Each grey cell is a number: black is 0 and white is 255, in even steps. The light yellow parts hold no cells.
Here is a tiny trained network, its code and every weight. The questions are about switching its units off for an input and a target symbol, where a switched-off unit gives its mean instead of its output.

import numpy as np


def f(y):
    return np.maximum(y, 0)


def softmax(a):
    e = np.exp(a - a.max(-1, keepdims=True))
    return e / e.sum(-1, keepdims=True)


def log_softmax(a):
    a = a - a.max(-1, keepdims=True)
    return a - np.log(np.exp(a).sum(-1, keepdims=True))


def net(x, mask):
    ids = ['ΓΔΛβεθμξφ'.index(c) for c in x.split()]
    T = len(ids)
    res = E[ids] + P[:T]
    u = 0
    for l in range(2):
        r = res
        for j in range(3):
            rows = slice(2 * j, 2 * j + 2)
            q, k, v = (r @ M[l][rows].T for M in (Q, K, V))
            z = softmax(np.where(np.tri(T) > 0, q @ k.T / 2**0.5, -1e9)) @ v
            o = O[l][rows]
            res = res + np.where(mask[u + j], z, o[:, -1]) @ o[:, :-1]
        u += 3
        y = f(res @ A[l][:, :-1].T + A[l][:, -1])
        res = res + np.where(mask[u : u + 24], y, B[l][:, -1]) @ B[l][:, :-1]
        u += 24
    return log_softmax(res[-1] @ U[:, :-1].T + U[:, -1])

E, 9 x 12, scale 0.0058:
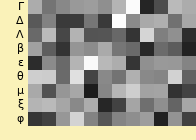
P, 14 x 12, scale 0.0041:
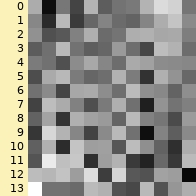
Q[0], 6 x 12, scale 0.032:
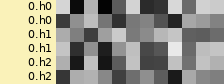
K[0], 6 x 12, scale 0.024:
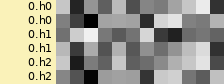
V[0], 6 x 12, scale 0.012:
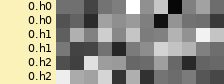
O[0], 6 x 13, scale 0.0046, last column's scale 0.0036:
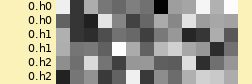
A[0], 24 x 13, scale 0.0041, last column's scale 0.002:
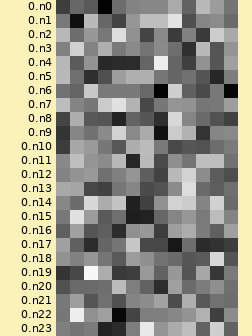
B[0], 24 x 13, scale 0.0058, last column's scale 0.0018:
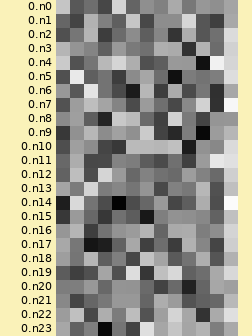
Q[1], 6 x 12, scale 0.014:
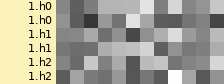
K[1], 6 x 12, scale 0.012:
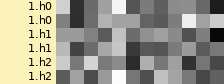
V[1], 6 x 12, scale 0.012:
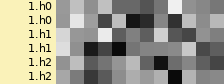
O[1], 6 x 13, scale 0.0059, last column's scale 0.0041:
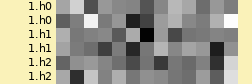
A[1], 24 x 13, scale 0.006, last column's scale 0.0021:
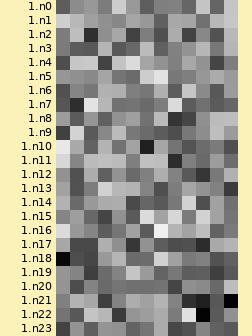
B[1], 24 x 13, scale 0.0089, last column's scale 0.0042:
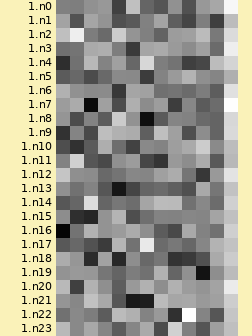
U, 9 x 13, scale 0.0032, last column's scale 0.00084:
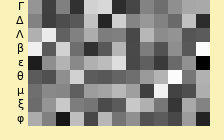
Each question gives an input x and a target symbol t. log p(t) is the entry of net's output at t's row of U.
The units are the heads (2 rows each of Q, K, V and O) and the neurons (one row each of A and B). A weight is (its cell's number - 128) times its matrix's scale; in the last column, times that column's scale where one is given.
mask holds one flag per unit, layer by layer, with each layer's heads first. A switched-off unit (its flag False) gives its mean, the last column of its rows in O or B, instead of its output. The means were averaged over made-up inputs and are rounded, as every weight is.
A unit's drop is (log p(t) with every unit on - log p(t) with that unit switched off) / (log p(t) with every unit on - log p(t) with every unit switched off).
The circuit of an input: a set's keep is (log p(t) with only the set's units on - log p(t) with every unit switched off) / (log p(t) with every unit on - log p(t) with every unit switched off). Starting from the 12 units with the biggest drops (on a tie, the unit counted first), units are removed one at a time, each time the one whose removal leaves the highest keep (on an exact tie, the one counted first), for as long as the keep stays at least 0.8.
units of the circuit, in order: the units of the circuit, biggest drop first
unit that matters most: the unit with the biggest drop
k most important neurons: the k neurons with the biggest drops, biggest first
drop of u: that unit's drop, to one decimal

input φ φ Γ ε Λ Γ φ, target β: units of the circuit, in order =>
(0.h0, 0.n6)
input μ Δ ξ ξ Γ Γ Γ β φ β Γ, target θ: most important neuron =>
(1.n12)
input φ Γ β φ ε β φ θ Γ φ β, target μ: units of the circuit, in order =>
(0.h2, 1.n22)
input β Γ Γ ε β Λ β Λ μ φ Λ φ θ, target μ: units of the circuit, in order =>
(0.h2, 1.n22, 0.h0)
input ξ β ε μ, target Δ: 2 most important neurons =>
(1.n17, 0.n4)
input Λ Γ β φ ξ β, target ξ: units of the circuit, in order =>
(0.h0, 1.n21, 0.n10)
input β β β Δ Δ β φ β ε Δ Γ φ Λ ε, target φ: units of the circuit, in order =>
(0.h0, 1.n18)
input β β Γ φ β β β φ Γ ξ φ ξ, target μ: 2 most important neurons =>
(1.n22, 1.n19)
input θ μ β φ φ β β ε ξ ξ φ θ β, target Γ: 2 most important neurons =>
(1.n8, 0.n0)
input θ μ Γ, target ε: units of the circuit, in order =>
(0.h1, 1.n4, 1.n16, 0.h0)
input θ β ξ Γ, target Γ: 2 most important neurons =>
(1.n8, 1.n11)
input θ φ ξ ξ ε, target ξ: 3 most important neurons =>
(1.n21, 0.n10, 1.n19)
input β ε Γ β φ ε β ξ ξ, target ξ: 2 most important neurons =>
(1.n21, 0.n15)
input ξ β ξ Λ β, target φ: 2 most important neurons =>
(1.n18, 1.n7)
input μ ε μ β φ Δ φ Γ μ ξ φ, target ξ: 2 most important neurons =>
(1.n21, 0.n10)
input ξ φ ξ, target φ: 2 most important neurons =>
(0.n10, 0.n19)
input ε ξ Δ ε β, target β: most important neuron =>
(0.n17)
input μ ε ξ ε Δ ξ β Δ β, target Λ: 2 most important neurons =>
(1.n2, 1.n11)
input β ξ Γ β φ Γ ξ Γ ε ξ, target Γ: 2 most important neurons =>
(1.n8, 0.n15)
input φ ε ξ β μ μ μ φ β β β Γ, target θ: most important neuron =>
(1.n3)
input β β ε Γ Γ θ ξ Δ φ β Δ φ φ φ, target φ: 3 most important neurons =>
(0.n19, 1.n7, 1.n18)
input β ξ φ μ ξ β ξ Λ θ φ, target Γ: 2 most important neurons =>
(1.n8, 0.n0)
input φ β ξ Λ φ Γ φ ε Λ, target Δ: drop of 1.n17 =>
0.4
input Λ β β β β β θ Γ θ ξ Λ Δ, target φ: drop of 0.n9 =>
-0.1
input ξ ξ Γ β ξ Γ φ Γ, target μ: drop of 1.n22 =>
0.6
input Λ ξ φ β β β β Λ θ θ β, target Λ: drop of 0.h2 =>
-0.1
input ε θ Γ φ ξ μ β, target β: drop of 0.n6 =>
0.1
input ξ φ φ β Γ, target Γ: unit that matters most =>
1.h2
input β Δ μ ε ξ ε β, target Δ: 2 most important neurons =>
(1.n17, 0.n17)
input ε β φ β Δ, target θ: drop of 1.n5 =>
0.0
